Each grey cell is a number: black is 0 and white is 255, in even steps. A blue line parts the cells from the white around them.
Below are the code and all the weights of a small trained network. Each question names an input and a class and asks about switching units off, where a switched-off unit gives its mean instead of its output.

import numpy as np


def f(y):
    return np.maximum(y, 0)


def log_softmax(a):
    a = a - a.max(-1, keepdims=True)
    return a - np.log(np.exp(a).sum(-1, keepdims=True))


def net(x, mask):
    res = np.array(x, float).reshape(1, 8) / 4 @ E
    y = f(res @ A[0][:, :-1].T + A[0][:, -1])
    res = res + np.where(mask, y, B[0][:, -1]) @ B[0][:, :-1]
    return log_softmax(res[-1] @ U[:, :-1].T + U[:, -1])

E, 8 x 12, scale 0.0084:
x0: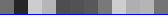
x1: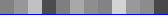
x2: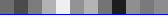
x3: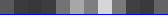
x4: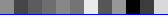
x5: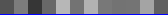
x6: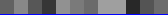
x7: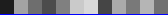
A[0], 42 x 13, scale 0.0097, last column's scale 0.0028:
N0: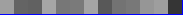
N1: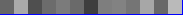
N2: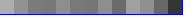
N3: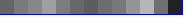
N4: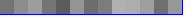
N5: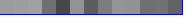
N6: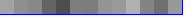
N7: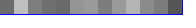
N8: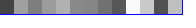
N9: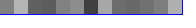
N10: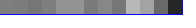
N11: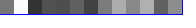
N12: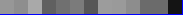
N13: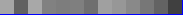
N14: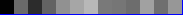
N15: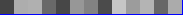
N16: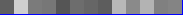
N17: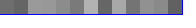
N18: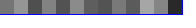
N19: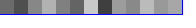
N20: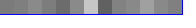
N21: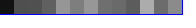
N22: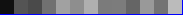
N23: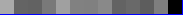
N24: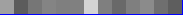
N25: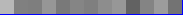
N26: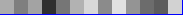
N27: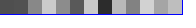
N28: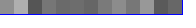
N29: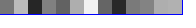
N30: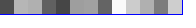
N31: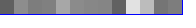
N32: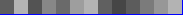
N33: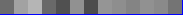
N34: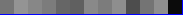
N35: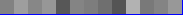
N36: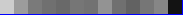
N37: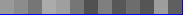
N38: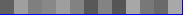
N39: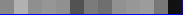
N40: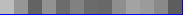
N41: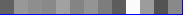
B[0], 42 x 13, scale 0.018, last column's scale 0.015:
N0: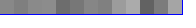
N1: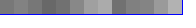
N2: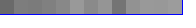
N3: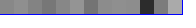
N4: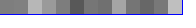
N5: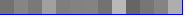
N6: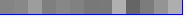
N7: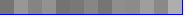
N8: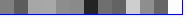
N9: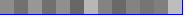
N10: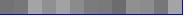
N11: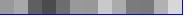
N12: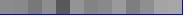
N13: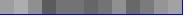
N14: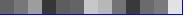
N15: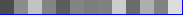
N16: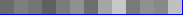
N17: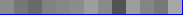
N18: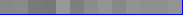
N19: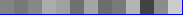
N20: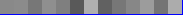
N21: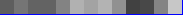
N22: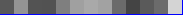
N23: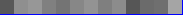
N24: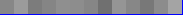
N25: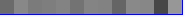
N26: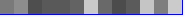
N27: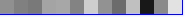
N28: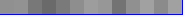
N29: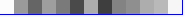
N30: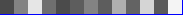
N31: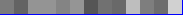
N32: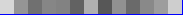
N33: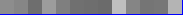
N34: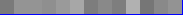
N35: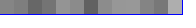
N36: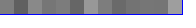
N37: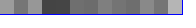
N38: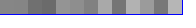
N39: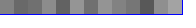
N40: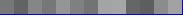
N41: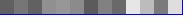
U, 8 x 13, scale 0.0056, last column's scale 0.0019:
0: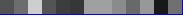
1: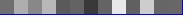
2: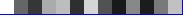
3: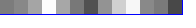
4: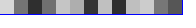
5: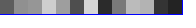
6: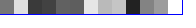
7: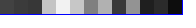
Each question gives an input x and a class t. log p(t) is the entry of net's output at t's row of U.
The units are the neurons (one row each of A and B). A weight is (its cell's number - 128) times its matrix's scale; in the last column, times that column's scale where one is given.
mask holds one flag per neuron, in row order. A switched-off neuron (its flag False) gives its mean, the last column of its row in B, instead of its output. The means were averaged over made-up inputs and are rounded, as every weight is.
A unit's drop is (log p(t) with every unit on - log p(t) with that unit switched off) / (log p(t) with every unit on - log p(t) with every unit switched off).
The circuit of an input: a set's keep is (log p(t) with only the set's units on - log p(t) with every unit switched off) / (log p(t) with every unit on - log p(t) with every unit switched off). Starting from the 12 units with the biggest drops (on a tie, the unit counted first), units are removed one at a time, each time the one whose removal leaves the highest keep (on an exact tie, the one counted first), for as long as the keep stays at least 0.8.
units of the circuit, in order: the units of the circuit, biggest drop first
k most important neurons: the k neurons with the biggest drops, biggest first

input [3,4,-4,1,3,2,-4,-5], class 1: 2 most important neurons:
N14, N22
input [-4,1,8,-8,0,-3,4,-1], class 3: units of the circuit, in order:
N26
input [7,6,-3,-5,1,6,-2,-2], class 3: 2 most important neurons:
N27, N14
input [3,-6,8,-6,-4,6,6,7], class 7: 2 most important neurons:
N8, N21
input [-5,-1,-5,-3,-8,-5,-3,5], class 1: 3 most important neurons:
N30, N27, N15
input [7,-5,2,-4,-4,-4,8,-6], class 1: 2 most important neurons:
N27, N14
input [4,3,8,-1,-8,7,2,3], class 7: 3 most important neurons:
N22, N21, N29
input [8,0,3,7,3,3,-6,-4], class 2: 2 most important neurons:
N8, N41
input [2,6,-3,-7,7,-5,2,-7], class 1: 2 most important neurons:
N14, N22
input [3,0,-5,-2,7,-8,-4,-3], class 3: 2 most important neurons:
N14, N22
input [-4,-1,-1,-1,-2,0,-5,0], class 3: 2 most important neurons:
N26, N22
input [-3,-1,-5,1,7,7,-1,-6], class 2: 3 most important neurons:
N30, N15, N11
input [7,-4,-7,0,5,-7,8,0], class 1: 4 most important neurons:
N14, N22, N21, N27
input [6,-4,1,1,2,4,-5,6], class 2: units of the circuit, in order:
N27
